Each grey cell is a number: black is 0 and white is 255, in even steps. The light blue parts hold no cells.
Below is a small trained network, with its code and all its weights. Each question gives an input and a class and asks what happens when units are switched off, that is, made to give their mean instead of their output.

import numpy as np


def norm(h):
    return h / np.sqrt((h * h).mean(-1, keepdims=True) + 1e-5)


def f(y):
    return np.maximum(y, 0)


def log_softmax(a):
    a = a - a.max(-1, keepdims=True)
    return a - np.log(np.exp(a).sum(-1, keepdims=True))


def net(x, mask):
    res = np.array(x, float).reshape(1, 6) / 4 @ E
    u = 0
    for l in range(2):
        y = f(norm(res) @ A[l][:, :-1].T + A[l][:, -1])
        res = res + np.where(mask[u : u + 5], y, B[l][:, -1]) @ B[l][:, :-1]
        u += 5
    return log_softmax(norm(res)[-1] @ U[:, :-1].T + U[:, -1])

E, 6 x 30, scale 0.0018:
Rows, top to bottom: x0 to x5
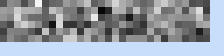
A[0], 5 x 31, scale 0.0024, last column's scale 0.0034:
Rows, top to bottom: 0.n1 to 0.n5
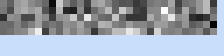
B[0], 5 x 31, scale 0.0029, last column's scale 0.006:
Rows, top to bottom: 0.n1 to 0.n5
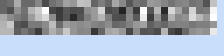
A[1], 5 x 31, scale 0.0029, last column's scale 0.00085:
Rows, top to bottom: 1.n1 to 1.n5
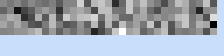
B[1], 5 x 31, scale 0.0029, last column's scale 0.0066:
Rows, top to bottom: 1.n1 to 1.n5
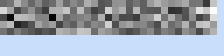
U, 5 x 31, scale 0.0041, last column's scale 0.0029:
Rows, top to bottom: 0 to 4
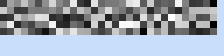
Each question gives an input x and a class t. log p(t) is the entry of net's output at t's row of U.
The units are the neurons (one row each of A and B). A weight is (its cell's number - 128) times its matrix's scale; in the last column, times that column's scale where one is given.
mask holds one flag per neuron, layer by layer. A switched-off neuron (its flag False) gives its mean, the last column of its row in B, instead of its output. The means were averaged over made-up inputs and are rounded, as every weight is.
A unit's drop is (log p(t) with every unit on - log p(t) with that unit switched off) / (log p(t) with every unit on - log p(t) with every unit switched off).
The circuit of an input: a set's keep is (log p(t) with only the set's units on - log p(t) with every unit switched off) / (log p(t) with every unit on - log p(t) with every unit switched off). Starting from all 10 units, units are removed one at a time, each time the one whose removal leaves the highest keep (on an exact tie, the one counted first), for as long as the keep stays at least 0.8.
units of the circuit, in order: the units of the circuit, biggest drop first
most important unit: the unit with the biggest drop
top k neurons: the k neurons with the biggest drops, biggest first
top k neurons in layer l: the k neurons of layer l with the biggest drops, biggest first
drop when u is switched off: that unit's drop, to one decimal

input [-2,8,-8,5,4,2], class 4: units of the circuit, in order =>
[0.n3]
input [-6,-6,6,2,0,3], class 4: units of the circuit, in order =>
[0.n3; 0.n1]
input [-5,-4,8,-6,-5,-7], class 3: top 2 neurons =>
[1.n4; 0.n2]
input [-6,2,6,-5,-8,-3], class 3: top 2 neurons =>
[1.n4; 0.n2]
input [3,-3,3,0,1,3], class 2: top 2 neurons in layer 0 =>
[0.n3; 0.n5]
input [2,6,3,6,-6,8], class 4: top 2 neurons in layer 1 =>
[1.n2; 1.n5]
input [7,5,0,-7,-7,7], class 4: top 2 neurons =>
[0.n3; 1.n3]
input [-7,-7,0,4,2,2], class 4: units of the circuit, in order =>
[0.n3; 0.n1]
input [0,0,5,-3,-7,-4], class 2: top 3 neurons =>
[1.n2; 1.n3; 0.n5]
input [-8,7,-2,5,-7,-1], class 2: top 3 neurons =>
[1.n2; 0.n2; 0.n5]
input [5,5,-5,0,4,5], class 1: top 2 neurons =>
[0.n5; 0.n3]
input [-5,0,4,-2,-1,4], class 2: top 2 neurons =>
[1.n2; 0.n5]
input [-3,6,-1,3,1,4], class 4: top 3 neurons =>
[0.n2; 0.n3; 1.n2]
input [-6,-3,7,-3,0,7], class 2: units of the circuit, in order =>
[1.n2]
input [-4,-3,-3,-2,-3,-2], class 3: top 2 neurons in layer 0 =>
[0.n2; 0.n3]
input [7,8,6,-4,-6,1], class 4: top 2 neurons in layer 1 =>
[1.n3; 1.n2]
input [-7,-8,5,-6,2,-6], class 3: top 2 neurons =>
[0.n2; 1.n4]
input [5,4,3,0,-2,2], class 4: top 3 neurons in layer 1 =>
[1.n2; 1.n3; 1.n5]
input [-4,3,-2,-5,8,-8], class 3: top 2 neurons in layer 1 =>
[1.n4; 1.n3]
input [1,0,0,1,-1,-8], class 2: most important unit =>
0.n2
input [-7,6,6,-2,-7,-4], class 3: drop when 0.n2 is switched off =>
0.1
